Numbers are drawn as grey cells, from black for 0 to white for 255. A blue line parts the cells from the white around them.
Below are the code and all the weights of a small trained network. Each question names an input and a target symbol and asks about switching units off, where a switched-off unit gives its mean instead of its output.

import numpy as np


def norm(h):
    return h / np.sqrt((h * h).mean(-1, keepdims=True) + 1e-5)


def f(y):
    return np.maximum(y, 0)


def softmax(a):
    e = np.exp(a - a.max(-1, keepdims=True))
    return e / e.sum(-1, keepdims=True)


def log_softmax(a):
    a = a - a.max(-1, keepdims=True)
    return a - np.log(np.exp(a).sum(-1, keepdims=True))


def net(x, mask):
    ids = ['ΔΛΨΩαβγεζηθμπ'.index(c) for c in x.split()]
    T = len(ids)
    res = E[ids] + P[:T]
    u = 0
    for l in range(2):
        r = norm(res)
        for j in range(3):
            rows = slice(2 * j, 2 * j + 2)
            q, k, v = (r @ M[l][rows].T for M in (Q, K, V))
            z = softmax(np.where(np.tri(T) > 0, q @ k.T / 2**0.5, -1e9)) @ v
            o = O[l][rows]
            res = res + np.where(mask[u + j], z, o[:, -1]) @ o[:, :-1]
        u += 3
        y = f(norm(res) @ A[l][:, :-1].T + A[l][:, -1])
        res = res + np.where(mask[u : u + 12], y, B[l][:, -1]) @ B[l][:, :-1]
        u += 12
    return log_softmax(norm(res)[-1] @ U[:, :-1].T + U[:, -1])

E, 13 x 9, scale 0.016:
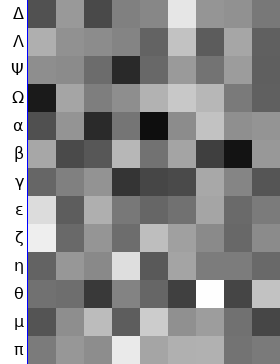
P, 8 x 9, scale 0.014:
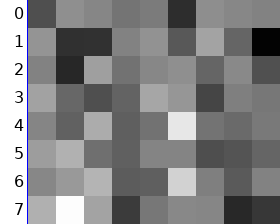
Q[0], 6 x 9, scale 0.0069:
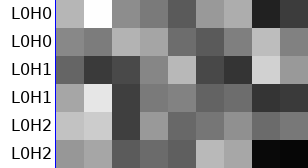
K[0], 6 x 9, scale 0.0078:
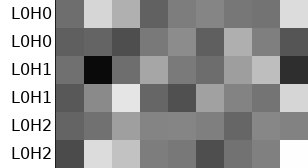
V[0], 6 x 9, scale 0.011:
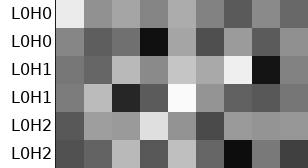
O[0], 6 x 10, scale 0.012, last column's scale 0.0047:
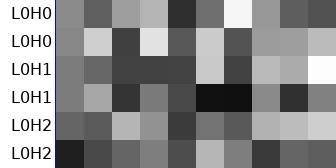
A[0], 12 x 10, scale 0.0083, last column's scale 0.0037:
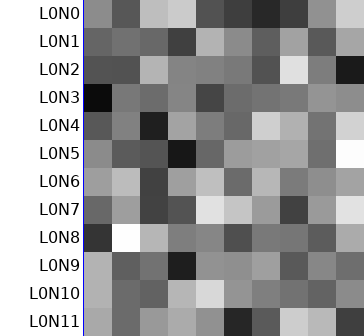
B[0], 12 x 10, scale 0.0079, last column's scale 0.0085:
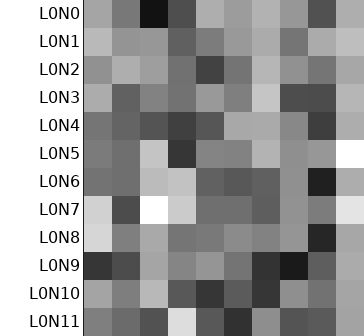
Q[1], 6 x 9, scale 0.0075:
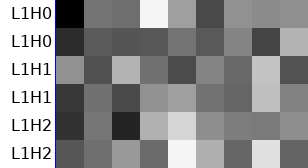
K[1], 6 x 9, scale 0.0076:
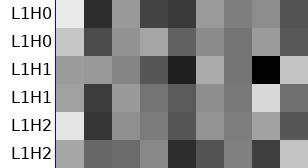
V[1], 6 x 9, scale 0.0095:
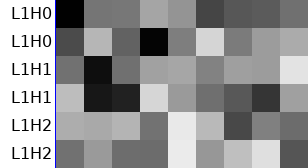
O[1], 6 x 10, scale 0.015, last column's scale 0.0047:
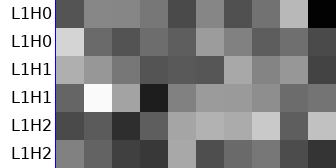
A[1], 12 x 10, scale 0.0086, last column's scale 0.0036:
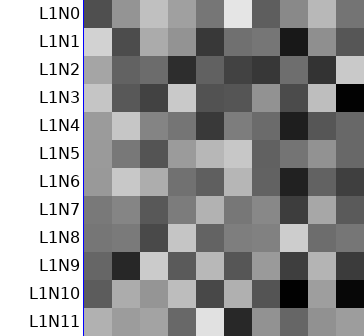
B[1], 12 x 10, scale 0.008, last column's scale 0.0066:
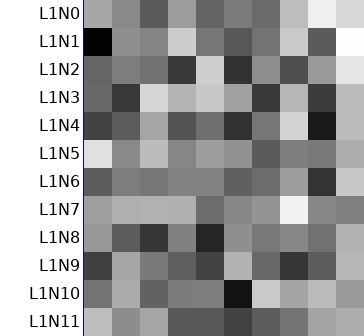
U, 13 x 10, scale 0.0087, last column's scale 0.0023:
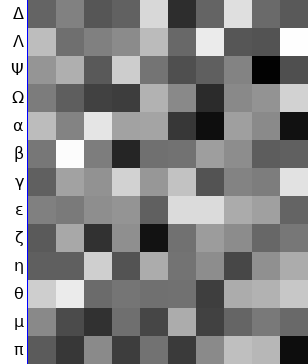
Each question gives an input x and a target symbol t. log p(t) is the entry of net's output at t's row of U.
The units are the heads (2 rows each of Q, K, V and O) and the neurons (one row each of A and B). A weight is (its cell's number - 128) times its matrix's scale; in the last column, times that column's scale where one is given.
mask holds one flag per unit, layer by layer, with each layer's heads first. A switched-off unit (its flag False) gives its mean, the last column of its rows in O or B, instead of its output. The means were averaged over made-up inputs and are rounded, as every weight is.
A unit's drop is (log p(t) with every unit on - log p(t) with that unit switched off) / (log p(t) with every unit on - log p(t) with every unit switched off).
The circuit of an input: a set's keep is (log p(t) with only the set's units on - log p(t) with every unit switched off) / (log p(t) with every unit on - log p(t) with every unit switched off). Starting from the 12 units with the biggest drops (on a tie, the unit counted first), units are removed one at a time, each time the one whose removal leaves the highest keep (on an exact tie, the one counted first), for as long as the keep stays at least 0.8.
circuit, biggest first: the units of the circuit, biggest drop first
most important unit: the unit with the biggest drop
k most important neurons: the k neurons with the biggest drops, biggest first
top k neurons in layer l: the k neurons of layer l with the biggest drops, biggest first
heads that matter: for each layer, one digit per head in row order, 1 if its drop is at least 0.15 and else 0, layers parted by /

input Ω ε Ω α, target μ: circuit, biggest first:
(L1H0)
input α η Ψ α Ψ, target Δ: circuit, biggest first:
(L1H2 L0H2 L0H0)
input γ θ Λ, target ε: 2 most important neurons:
(L0N7 L0N6)
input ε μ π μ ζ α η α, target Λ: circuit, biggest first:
(L1H0 L0H1)
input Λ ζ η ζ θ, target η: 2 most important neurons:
(L0N9 L0N5)
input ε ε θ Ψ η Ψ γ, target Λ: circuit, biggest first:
(L0H1 L1H0)
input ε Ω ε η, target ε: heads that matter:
010 / 000
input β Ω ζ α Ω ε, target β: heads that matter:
001 / 010
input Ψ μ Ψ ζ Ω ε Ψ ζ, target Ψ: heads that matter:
101 / 000
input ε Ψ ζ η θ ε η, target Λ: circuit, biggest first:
(L1H0 L0H2)
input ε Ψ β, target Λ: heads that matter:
010 / 100
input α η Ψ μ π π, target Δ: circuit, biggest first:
(L0H2 L1H2)
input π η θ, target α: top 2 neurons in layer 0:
(L0N11 L0N2)
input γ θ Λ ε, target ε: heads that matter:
110 / 001
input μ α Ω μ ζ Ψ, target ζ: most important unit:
L0H2
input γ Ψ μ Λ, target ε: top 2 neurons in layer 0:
(L0N7 L0N5)
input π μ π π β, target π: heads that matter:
101 / 000
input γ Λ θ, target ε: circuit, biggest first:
(L0H0 L1H2)
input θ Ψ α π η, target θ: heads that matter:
001 / 000
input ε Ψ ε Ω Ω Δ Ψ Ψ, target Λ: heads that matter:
000 / 100
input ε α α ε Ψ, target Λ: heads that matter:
011 / 100
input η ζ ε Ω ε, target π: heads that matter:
111 / 000
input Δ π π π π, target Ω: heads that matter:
110 / 000
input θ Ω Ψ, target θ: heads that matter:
101 / 000
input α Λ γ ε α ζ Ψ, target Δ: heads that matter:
011 / 101
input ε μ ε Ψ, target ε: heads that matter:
110 / 000
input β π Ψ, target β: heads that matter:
000 / 010
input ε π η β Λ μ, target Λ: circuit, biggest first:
(L0H1 L1H0 L0H0)
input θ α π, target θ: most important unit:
L0H0
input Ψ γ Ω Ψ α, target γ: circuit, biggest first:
(L1H1 L0H0)
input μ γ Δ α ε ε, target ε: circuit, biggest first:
(L0H1)
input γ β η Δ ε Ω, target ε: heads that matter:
010 / 000
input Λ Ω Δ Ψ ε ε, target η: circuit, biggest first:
(L0H1 L0N9)
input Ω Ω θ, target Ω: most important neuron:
(L1N2)
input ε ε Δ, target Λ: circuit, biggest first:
(L0H1 L1H0 L1H1)
